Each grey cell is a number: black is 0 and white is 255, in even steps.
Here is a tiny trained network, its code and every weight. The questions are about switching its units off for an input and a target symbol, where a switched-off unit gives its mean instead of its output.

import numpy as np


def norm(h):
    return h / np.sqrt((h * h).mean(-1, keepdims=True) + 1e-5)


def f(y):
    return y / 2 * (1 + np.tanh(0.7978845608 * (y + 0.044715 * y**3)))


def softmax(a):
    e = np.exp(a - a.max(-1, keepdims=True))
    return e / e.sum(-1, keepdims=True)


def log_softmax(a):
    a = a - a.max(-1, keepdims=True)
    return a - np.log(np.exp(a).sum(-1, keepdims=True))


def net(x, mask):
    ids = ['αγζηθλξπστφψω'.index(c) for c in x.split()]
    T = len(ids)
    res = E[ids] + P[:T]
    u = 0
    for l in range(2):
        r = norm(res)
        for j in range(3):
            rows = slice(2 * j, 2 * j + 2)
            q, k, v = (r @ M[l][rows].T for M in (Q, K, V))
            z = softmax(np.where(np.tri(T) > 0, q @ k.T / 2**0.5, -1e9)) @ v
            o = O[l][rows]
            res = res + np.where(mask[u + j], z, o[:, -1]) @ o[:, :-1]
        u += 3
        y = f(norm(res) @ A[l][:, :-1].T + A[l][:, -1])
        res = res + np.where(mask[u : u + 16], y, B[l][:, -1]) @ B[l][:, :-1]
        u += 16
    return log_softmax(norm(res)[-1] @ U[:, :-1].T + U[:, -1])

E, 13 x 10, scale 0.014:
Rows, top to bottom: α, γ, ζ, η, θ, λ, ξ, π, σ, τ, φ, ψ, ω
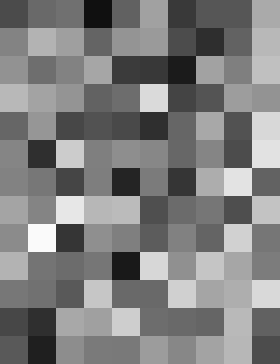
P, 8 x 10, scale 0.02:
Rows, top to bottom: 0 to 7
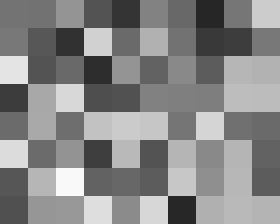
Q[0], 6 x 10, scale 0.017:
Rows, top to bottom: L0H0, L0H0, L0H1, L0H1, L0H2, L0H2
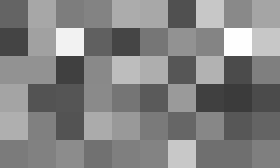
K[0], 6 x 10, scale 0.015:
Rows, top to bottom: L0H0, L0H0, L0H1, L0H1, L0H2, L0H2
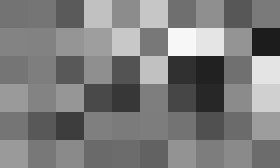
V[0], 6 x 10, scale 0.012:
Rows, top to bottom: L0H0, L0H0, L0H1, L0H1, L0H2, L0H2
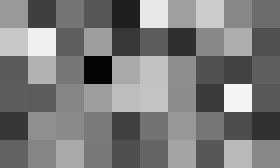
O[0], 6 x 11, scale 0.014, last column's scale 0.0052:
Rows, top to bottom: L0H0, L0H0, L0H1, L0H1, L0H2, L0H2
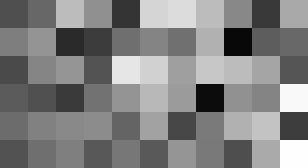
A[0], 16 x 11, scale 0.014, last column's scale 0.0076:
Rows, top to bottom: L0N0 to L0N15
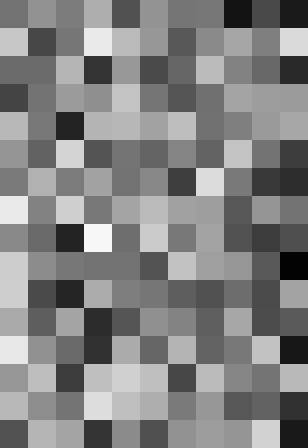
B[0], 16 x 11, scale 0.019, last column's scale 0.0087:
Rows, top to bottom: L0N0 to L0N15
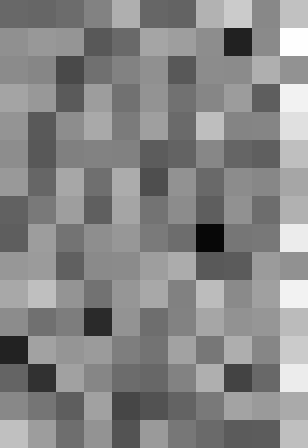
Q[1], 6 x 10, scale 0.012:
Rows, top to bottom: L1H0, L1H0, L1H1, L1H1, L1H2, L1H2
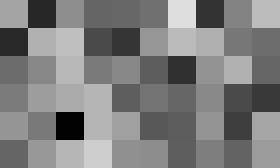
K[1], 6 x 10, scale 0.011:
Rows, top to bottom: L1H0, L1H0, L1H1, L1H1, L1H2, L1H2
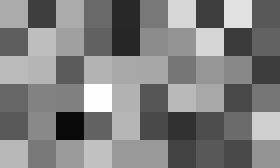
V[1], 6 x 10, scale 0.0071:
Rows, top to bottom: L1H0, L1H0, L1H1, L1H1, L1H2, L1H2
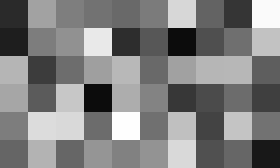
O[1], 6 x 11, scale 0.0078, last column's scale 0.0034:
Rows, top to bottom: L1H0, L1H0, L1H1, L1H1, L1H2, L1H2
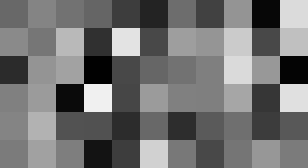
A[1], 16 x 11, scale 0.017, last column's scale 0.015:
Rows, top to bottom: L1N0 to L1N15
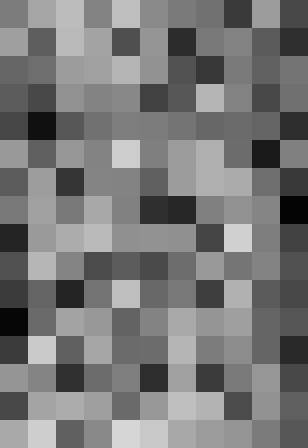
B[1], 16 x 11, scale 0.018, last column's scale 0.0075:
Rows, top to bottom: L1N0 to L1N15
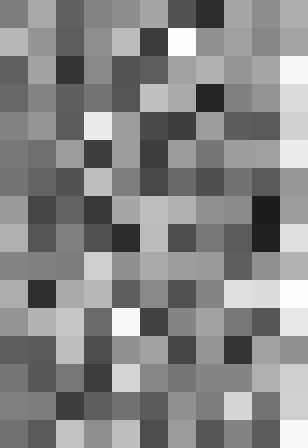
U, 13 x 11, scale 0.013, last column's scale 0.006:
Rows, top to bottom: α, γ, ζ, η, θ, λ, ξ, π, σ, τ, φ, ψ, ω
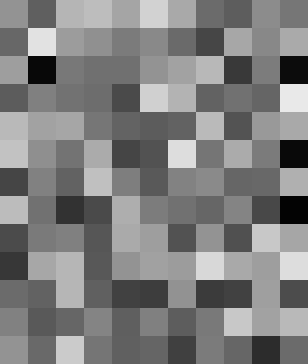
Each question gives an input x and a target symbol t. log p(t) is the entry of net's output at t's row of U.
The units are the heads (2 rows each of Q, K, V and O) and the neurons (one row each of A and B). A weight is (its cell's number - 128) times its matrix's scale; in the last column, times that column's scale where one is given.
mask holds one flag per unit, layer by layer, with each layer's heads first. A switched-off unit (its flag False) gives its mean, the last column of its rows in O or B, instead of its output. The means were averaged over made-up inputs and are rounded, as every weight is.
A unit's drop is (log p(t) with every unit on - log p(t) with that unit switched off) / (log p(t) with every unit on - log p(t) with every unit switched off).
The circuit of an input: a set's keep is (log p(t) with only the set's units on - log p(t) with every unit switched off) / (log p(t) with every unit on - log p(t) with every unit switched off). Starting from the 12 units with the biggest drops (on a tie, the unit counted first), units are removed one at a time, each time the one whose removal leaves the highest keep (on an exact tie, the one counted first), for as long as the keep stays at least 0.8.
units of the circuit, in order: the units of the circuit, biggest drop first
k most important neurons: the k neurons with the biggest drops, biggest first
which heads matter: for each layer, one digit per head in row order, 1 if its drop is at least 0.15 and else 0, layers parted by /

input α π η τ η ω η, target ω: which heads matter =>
110 / 000
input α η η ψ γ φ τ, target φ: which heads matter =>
011 / 000
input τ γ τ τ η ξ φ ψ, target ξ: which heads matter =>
100 / 000
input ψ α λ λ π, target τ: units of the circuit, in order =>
L0H1
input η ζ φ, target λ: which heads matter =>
010 / 000
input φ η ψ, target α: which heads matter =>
110 / 100
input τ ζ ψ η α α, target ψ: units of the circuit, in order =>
L1N10; L0N1
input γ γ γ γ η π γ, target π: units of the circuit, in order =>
L0H0; L1N7
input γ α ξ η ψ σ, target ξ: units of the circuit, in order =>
L0N12; L1N6
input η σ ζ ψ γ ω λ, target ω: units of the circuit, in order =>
L1N8; L0N1
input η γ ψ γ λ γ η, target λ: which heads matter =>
101 / 000
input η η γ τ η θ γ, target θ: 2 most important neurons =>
L0N15; L0N2
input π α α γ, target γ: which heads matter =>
111 / 000
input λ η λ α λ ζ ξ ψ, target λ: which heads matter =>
100 / 000
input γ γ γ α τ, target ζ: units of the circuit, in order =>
L0N13
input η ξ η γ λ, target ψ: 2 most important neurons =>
L0N8; L1N10
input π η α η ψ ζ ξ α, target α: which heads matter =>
110 / 000
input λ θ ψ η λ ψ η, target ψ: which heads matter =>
010 / 000
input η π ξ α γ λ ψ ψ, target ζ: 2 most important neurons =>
L0N13; L0N1
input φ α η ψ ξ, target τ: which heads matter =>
010 / 000
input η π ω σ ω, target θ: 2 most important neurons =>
L0N10; L0N1
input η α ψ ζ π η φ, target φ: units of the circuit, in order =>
L0H1; L0H2
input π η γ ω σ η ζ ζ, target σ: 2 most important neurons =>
L0N10; L0N13
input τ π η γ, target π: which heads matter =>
110 / 000
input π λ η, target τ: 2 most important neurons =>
L0N11; L0N12
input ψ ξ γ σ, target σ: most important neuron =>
L1N13
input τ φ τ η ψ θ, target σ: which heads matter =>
010 / 000
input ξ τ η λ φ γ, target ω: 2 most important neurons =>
L0N12; L1N8
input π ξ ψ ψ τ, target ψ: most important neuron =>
L0N0
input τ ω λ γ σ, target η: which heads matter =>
110 / 000
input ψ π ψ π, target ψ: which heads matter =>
010 / 000
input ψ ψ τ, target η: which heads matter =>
100 / 000
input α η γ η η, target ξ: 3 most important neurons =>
L0N13; L0N8; L1N4
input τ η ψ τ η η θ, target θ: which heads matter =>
010 / 000
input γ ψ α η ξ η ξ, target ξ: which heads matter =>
101 / 000
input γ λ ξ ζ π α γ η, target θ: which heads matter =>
100 / 000
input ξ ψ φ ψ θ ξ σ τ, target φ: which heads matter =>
000 / 000
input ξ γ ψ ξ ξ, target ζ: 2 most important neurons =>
L0N13; L0N1
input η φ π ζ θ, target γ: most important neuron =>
L0N10
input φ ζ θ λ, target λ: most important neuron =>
L1N1
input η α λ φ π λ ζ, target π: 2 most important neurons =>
L1N7; L0N1
